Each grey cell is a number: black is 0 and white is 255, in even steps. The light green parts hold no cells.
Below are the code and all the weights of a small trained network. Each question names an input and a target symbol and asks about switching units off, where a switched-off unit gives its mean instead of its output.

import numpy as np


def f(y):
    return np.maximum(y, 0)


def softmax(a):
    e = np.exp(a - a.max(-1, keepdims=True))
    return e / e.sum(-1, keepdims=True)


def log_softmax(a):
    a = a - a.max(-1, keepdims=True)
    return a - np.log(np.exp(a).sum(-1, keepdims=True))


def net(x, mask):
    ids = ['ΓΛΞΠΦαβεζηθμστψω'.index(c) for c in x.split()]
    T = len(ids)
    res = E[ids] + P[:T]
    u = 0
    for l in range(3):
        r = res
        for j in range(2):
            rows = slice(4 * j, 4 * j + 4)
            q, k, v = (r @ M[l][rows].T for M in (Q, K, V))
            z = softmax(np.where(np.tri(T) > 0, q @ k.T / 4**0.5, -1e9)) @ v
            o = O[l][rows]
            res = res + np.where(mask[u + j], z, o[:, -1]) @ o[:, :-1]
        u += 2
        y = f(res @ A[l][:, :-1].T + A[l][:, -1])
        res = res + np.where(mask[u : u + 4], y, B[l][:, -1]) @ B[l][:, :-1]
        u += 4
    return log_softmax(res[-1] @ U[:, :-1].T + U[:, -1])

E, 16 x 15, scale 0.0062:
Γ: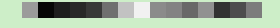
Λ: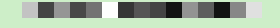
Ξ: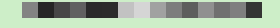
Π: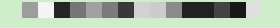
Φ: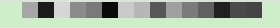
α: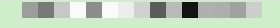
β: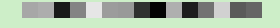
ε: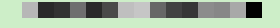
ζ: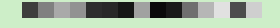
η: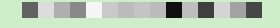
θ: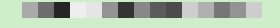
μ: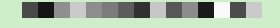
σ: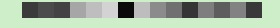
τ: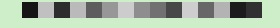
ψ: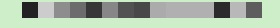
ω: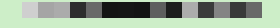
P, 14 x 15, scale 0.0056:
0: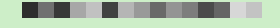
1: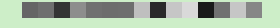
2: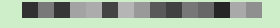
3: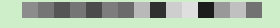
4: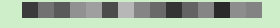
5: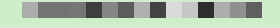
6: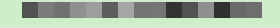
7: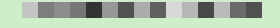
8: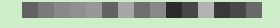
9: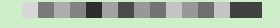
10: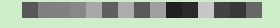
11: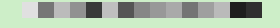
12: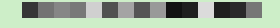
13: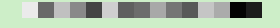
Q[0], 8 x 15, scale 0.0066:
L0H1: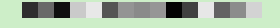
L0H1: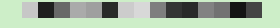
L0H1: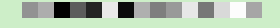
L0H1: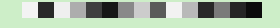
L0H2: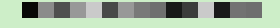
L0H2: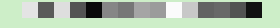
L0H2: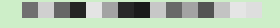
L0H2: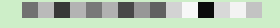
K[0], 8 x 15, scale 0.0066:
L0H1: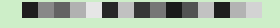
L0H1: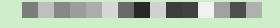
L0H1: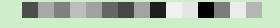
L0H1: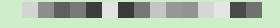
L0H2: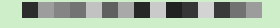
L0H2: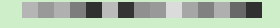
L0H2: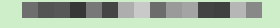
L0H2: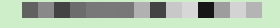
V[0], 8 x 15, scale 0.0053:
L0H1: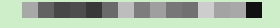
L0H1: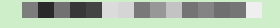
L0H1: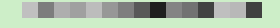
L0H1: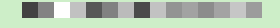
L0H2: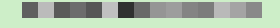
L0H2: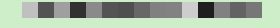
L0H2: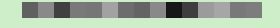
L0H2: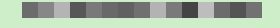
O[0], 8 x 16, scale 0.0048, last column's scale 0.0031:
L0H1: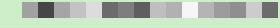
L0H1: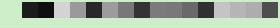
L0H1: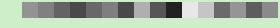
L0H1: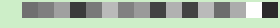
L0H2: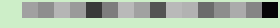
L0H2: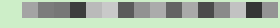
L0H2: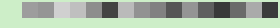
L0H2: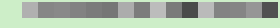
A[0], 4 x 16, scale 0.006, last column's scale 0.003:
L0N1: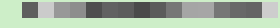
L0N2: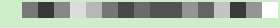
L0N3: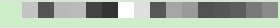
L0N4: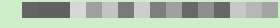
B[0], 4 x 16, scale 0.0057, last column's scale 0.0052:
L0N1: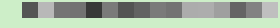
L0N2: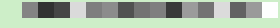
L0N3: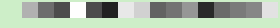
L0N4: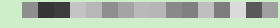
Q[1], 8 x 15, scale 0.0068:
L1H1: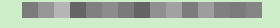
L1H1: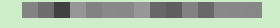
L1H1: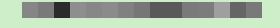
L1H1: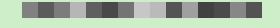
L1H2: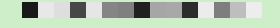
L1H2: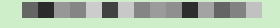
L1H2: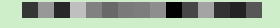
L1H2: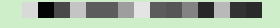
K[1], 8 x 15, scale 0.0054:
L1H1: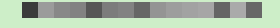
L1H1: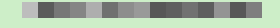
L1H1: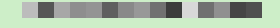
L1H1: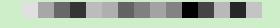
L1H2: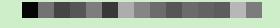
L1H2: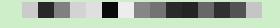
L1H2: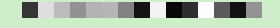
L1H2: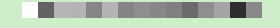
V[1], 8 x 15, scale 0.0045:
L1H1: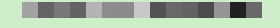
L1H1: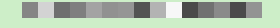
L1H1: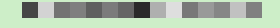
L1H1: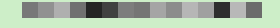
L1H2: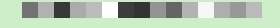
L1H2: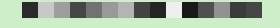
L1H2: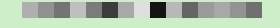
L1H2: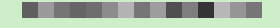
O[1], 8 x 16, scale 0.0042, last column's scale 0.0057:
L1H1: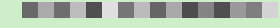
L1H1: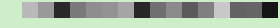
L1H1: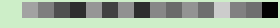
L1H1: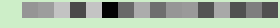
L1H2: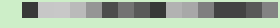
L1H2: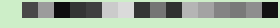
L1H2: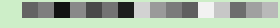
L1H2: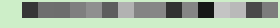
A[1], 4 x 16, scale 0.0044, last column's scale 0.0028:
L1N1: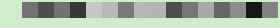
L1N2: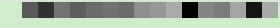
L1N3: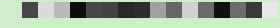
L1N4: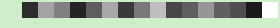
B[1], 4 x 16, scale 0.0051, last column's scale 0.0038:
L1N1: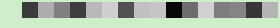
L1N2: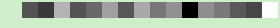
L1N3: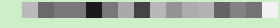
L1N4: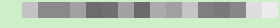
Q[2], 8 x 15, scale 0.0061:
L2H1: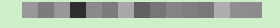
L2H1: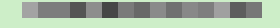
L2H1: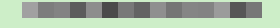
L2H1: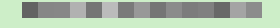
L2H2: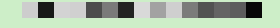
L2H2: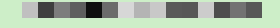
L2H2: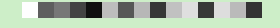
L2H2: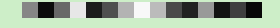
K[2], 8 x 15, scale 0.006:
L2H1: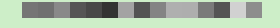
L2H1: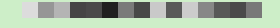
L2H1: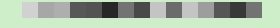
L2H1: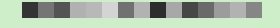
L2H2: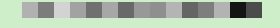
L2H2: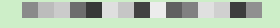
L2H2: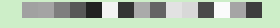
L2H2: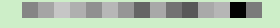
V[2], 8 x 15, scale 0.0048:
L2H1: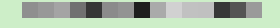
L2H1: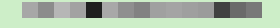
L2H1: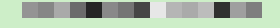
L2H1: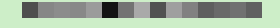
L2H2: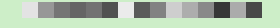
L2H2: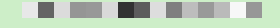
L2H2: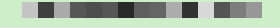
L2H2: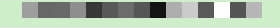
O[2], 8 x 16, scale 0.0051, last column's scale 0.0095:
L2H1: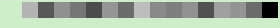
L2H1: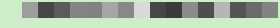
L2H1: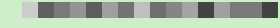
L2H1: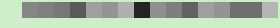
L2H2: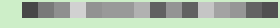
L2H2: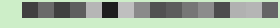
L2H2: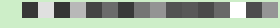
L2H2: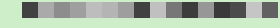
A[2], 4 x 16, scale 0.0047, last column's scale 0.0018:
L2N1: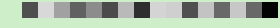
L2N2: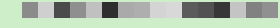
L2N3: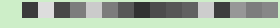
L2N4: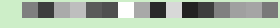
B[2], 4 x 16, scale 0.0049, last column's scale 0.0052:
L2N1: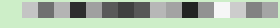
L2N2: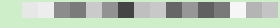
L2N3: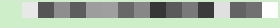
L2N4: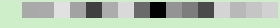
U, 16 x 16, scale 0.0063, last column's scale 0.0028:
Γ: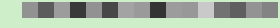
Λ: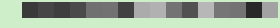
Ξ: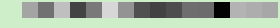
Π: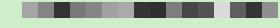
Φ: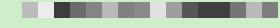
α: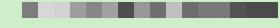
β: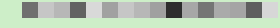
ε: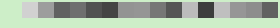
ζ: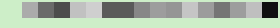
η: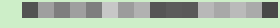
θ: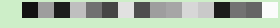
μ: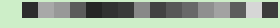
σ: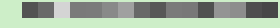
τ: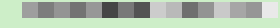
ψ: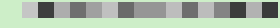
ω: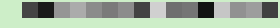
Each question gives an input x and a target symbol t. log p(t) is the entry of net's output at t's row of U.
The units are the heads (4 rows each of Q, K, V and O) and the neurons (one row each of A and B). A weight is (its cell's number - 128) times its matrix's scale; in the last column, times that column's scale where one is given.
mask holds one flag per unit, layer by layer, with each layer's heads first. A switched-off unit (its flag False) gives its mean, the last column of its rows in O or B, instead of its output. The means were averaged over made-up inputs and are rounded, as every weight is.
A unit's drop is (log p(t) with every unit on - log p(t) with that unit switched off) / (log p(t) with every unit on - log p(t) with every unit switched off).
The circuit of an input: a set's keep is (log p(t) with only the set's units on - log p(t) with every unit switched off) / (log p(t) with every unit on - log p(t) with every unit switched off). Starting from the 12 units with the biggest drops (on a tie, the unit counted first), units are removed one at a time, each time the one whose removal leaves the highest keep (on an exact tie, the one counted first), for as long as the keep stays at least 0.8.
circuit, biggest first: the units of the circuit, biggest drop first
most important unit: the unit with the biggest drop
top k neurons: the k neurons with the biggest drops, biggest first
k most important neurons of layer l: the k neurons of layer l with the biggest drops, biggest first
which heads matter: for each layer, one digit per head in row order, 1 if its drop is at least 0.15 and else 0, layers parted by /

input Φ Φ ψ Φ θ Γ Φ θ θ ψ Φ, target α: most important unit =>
L0N3
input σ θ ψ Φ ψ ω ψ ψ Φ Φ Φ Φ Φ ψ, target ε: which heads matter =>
00 / 10 / 10
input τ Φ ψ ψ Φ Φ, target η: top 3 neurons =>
[L0N3 L1N3 L2N4]
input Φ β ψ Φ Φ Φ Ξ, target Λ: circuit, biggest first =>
[L1H2 L1N2 L1N1]
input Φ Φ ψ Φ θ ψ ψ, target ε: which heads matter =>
00 / 11 / 10
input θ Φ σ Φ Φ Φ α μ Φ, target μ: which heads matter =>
11 / 01 / 00
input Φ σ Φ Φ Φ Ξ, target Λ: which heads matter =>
01 / 01 / 00
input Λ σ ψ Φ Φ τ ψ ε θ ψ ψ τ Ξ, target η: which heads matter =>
11 / 01 / 01
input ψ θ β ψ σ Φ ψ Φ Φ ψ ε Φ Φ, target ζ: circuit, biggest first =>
[L0H1 L1H2 L2N2 L0N3]
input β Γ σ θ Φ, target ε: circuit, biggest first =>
[L0N3 L2H2 L1N1 L0H1]
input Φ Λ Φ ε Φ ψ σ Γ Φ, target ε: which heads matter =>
00 / 00 / 01
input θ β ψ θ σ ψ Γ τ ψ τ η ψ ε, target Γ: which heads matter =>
01 / 00 / 01
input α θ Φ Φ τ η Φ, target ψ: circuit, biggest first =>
[L2H2 L0N3 L1H2 L0H2]
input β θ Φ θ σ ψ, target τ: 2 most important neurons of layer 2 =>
[L2N1 L2N3]
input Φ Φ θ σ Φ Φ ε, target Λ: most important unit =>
L2H2
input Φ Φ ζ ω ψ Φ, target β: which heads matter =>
11 / 00 / 01
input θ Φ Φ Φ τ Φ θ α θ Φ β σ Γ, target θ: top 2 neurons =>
[L0N3 L2N3]
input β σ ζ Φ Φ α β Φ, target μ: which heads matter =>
10 / 01 / 00
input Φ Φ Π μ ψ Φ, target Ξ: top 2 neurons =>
[L0N2 L0N3]
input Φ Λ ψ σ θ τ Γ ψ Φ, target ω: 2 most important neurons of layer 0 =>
[L0N2 L0N3]
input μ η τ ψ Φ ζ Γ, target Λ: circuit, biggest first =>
[L1H2 L1N1 L1N2 L2N4]
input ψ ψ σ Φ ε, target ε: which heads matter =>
11 / 00 / 01
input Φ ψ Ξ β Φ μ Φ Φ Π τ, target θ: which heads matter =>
00 / 01 / 00
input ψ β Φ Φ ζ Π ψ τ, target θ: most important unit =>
L2N3
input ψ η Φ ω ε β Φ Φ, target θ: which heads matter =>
10 / 01 / 00
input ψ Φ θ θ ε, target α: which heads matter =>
00 / 01 / 01
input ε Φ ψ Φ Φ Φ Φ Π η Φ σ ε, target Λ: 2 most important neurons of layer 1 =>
[L1N2 L1N1]
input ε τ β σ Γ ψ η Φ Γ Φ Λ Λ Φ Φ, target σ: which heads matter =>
10 / 01 / 00
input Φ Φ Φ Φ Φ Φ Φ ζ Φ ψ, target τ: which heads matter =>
00 / 00 / 01
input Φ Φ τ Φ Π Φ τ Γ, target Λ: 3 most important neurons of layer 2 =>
[L2N4 L2N3 L2N2]
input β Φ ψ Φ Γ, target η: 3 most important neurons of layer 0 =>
[L0N3 L0N1 L0N2]
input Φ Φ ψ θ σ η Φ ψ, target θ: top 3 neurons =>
[L0N3 L0N2 L0N1]
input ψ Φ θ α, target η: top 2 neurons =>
[L0N4 L2N4]
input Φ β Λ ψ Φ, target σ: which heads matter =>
10 / 01 / 01
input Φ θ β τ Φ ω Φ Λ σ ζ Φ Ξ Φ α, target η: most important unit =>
L0H2
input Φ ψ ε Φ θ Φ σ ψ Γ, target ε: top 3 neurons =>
[L0N3 L2N4 L1N1]
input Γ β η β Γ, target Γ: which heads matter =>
00 / 00 / 01
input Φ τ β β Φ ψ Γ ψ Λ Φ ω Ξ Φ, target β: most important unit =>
L0N3
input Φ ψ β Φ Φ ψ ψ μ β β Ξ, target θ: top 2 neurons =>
[L0N3 L2N3]
